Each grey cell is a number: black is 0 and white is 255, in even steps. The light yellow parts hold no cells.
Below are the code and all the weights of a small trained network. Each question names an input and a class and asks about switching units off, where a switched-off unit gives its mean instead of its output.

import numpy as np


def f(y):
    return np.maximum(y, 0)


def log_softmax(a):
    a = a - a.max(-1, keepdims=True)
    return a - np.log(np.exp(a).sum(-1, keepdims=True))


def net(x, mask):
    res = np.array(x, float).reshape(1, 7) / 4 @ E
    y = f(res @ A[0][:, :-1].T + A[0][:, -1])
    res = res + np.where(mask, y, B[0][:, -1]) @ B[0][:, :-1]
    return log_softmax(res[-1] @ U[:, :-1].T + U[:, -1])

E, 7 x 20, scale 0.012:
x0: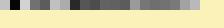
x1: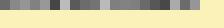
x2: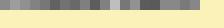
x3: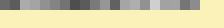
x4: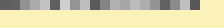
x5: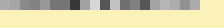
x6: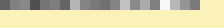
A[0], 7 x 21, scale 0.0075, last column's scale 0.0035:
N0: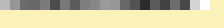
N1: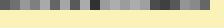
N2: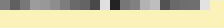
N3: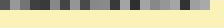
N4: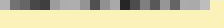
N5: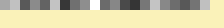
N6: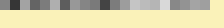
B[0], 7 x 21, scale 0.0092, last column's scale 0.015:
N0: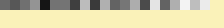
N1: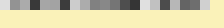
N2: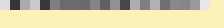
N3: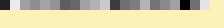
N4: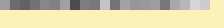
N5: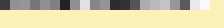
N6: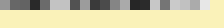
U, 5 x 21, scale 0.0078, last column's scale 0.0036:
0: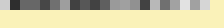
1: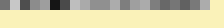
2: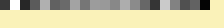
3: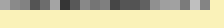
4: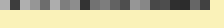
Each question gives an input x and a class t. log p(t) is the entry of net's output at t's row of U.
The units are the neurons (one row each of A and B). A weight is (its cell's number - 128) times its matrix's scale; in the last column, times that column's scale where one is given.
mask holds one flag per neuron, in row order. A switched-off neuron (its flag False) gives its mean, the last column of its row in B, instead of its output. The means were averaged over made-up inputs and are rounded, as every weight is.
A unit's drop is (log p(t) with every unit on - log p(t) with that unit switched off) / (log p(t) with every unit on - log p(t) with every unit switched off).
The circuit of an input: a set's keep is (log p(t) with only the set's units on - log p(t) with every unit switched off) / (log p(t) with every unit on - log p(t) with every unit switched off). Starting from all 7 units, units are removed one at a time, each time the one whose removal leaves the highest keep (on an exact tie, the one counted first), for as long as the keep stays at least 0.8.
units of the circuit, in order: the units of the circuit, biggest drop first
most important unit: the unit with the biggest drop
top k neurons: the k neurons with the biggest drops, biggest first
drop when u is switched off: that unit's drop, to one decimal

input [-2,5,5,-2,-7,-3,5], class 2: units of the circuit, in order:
[N3 N2]
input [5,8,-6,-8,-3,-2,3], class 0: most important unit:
N5
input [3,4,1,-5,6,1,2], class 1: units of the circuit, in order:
[N6 N0]
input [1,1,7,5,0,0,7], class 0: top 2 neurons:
[N5 N6]
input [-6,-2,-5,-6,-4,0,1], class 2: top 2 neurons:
[N3 N2]
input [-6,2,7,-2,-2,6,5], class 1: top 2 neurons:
[N6 N2]
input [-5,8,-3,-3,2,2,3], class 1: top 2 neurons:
[N6 N3]
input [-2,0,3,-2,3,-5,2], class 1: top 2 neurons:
[N6 N0]
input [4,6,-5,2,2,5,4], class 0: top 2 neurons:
[N5 N3]
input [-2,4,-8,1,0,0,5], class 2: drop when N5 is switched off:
0.2
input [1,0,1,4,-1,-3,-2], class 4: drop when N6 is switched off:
0.4
